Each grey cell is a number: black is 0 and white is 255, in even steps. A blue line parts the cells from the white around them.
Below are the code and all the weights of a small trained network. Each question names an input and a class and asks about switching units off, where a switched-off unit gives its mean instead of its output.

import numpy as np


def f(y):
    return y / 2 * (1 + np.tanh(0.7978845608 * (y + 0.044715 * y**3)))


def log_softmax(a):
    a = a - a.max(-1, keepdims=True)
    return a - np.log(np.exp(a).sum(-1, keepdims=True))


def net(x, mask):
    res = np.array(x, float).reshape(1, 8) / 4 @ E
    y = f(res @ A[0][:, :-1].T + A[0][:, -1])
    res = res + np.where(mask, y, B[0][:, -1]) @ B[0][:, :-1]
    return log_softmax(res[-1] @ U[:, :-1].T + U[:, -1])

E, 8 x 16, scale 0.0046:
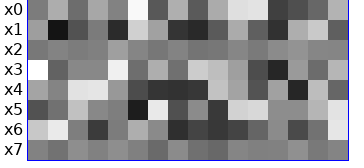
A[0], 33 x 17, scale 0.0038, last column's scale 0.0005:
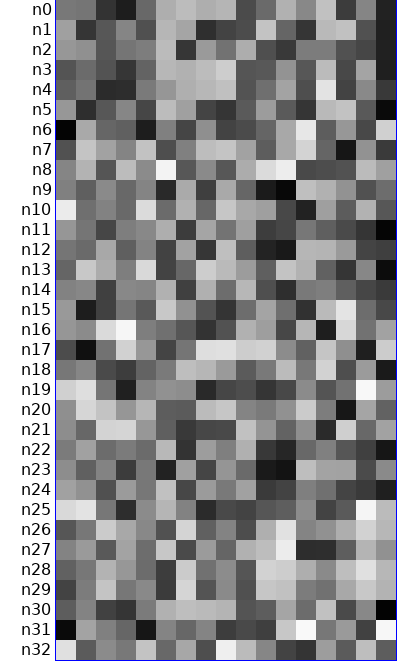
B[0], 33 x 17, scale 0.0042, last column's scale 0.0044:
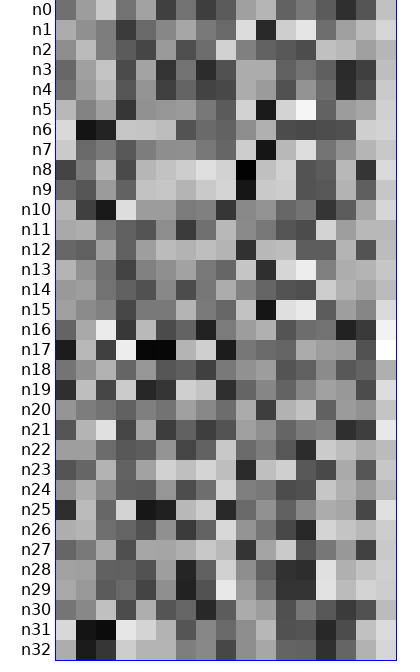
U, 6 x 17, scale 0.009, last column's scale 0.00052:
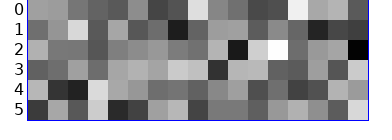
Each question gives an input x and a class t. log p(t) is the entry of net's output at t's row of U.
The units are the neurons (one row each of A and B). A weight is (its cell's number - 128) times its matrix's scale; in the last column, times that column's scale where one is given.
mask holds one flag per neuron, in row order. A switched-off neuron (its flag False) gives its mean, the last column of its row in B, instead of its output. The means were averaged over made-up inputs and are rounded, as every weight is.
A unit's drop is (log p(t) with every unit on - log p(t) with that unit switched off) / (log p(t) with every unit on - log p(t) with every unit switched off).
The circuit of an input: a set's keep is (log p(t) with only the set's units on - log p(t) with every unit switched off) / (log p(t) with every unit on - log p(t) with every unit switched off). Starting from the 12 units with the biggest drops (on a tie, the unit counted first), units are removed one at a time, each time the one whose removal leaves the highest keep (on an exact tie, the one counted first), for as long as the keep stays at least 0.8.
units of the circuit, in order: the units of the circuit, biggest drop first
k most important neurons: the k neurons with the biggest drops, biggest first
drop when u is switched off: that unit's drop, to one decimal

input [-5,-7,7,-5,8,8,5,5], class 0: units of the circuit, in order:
n29; n28
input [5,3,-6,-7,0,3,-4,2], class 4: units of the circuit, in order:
n31; n6
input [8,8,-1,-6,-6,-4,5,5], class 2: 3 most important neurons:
n15; n5; n1
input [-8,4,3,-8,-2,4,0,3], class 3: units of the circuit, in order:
n23; n9
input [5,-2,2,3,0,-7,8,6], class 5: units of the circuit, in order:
n25
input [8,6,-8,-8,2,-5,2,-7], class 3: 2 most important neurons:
n8; n27
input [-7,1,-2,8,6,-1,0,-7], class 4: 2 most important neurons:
n32; n10
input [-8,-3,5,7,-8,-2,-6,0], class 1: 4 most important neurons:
n4; n3; n30; n0
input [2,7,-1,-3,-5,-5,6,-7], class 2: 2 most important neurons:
n5; n15
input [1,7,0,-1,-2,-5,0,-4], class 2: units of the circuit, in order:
n15; n5
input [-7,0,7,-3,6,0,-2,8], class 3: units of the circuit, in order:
n9; n23
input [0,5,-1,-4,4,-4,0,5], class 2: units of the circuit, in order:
n5; n15
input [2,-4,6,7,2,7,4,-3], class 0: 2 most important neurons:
n29; n26
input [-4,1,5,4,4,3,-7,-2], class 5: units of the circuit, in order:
n17
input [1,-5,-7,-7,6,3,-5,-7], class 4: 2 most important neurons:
n31; n6
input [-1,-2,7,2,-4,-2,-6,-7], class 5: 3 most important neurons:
n17; n16; n21
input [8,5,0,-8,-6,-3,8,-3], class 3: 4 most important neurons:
n8; n27; n17; n10
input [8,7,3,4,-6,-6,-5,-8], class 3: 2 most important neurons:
n8; n27
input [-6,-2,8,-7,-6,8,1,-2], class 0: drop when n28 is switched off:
0.3
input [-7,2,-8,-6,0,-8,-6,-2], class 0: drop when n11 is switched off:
0.2
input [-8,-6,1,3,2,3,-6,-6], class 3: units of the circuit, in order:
n9
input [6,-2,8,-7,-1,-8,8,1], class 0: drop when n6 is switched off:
0.1
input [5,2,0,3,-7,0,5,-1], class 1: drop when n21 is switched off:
0.0
